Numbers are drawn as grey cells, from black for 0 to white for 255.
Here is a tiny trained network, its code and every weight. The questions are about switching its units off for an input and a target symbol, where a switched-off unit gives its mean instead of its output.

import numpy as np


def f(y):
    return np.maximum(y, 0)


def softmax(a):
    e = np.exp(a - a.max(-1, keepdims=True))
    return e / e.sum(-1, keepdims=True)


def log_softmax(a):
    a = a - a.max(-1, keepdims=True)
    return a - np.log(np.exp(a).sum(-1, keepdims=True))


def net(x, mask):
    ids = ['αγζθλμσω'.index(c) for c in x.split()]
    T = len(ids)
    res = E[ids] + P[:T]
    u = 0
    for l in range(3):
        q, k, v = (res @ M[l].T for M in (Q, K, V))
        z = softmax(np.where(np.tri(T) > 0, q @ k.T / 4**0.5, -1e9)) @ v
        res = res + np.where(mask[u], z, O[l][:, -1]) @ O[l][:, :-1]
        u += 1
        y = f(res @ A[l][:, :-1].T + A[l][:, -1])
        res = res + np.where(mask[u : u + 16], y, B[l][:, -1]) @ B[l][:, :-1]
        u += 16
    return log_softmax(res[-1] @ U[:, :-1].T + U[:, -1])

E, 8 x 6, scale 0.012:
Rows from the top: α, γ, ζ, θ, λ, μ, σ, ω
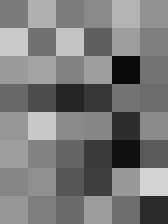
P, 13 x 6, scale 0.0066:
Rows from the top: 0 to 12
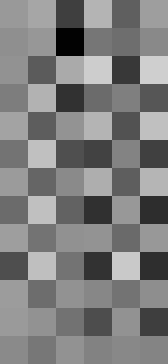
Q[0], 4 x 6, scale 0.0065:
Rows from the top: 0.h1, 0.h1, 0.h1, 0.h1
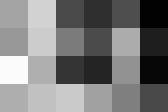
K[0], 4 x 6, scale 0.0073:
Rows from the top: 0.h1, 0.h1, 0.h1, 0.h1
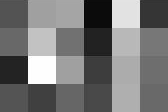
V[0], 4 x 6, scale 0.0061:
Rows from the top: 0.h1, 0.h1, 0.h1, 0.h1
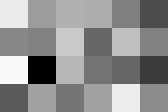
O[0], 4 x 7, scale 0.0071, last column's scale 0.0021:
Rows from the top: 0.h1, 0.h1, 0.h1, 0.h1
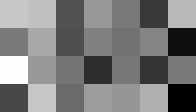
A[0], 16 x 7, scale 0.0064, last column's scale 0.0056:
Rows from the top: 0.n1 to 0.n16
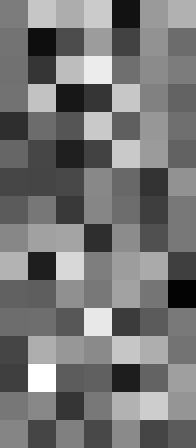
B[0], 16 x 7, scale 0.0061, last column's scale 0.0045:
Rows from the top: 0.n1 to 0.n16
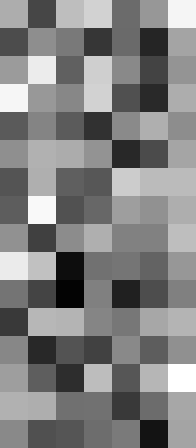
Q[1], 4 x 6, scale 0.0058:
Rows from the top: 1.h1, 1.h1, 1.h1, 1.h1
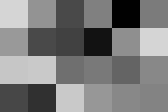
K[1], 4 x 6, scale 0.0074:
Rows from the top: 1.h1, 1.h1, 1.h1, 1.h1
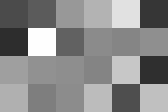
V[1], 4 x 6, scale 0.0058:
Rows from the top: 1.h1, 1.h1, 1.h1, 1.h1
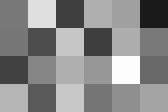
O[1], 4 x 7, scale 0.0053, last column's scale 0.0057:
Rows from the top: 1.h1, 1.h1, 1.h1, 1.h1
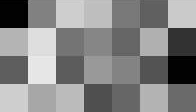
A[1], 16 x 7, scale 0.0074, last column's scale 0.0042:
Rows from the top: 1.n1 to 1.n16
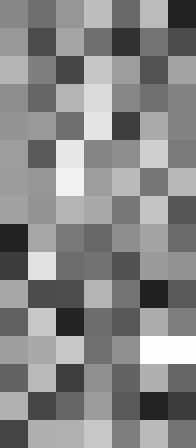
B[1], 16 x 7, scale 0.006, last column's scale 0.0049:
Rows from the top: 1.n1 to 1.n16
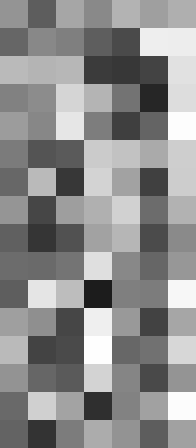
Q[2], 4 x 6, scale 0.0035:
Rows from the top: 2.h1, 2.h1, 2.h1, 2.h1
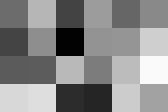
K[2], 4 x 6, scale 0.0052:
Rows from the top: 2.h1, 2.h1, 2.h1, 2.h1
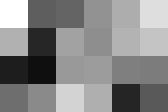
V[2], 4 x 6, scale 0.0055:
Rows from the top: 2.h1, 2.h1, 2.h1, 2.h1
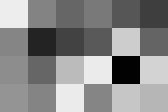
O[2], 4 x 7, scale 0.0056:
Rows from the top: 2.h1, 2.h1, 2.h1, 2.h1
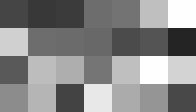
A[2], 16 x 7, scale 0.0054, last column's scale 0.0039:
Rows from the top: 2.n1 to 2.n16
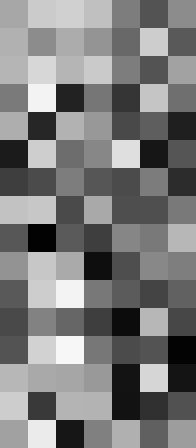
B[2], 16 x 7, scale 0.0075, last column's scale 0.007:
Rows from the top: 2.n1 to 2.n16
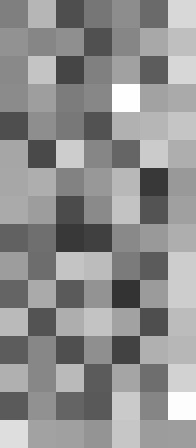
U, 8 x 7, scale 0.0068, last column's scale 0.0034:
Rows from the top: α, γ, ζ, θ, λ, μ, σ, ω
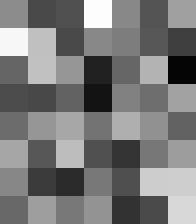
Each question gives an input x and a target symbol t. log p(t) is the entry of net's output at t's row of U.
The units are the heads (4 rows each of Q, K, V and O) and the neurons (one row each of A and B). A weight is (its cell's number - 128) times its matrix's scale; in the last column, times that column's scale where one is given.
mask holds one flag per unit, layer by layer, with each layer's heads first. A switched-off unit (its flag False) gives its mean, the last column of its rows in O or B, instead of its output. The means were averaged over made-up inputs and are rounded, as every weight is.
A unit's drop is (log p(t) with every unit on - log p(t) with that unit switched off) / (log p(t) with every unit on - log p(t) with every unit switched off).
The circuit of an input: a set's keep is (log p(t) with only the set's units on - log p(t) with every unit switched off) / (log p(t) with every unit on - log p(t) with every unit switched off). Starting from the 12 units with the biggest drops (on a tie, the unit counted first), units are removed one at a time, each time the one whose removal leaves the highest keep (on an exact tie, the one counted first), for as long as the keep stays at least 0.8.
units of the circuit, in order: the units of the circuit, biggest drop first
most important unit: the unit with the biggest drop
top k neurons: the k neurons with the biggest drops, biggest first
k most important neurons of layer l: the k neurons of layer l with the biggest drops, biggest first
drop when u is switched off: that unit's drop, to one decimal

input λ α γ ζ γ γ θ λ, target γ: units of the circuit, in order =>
(0.n14 1.h1 2.n8 1.n12)
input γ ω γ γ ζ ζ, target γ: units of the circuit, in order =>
(2.n8 0.h1)
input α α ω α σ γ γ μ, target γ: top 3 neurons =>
(0.n14 0.n8 1.n12)
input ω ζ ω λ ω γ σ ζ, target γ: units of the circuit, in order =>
(0.n14 0.h1 2.n8)
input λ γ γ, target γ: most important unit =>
0.n10
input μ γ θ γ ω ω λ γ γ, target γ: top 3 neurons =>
(0.n10 1.n7 0.n14)
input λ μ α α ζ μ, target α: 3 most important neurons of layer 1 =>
(1.n12 1.n14 1.n10)
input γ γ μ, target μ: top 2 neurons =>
(2.n12 2.n10)
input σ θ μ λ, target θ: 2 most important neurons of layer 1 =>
(1.n5 1.n9)
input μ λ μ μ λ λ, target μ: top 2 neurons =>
(0.n14 1.n2)
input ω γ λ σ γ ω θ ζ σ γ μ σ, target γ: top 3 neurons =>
(0.n4 0.n15 0.n6)
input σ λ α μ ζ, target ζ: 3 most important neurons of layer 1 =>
(1.n5 1.n4 1.n2)
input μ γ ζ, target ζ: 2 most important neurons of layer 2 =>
(2.n5 2.n15)
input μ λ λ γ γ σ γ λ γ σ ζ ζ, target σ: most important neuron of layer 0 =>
(0.n4)
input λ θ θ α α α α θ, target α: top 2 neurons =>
(0.n7 1.n12)
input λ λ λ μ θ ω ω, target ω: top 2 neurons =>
(0.n3 2.n11)
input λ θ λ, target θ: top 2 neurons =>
(2.n15 2.n5)
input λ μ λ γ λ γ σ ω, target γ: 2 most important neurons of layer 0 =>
(0.n8 0.n14)
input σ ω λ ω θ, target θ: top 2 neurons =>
(2.n9 0.n7)
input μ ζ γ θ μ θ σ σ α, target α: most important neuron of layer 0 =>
(0.n14)
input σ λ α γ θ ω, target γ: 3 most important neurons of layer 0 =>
(0.n8 0.n14 0.n7)
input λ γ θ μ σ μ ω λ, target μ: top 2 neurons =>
(0.n14 1.n7)
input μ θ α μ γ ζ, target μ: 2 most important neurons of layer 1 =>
(1.n2 1.n7)
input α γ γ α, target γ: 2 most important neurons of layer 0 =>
(0.n4 0.n14)
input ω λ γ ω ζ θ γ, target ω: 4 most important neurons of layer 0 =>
(0.n10 0.n8 0.n7 0.n1)
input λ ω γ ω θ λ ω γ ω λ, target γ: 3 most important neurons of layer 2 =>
(2.n8 2.n3 2.n1)
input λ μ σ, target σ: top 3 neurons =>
(1.n13 1.n11 1.n15)
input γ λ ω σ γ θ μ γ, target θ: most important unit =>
0.n1
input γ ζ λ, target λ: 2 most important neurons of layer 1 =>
(1.n5 1.n4)
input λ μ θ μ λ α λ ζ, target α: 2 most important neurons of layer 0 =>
(0.n12 0.n14)
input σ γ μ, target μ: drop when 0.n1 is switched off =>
0.1
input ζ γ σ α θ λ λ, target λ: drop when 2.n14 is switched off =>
0.2
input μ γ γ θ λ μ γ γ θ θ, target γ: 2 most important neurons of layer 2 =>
(2.n16 2.n8)
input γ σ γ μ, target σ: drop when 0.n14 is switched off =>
0.2
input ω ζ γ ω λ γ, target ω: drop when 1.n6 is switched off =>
0.1
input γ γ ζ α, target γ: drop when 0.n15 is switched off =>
0.3
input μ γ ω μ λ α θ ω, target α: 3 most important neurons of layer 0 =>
(0.n8 0.n7 0.n14)
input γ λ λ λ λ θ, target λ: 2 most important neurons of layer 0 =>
(0.n7 0.n1)
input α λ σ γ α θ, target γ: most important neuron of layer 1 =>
(1.n12)
